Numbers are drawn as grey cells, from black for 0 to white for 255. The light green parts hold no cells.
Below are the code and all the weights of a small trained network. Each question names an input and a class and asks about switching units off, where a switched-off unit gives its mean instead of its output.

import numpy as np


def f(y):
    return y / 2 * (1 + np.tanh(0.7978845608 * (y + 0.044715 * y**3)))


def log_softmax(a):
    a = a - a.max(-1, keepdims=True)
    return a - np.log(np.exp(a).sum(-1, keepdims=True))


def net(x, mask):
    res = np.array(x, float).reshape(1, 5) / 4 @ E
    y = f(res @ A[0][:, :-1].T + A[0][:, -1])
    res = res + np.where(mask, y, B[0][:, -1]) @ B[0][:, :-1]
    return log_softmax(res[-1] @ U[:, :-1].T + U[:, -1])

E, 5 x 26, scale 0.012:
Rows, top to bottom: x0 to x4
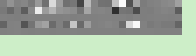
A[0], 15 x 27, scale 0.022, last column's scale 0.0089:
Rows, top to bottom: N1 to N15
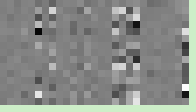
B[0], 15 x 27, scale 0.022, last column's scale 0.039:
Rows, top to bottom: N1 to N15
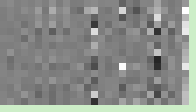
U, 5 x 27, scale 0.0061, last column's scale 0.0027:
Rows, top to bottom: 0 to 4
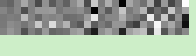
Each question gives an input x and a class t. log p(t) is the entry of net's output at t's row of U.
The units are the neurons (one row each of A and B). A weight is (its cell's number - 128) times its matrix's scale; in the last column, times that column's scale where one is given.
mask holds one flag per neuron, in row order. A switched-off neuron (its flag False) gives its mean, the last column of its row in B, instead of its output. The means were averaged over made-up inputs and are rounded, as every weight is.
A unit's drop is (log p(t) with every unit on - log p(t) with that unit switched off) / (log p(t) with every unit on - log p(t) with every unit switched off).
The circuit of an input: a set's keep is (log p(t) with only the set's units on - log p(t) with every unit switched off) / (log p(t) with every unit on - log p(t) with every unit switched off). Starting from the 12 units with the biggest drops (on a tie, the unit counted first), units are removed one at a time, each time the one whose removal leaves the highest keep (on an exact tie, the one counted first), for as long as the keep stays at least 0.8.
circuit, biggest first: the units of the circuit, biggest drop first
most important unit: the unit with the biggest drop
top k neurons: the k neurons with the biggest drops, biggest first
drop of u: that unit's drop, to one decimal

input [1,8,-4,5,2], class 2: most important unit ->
N13
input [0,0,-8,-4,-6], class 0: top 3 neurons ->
(N2; N10; N15)
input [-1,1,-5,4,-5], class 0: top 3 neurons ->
(N2; N4; N14)
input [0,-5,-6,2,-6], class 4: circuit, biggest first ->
(N2; N3)
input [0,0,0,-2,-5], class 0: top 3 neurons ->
(N2; N10; N15)
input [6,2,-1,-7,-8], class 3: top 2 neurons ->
(N4; N2)
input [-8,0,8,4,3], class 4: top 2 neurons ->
(N5; N3)
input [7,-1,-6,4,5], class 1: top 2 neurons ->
(N10; N5)
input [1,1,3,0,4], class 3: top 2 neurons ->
(N5; N10)
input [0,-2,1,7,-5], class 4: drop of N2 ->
0.2
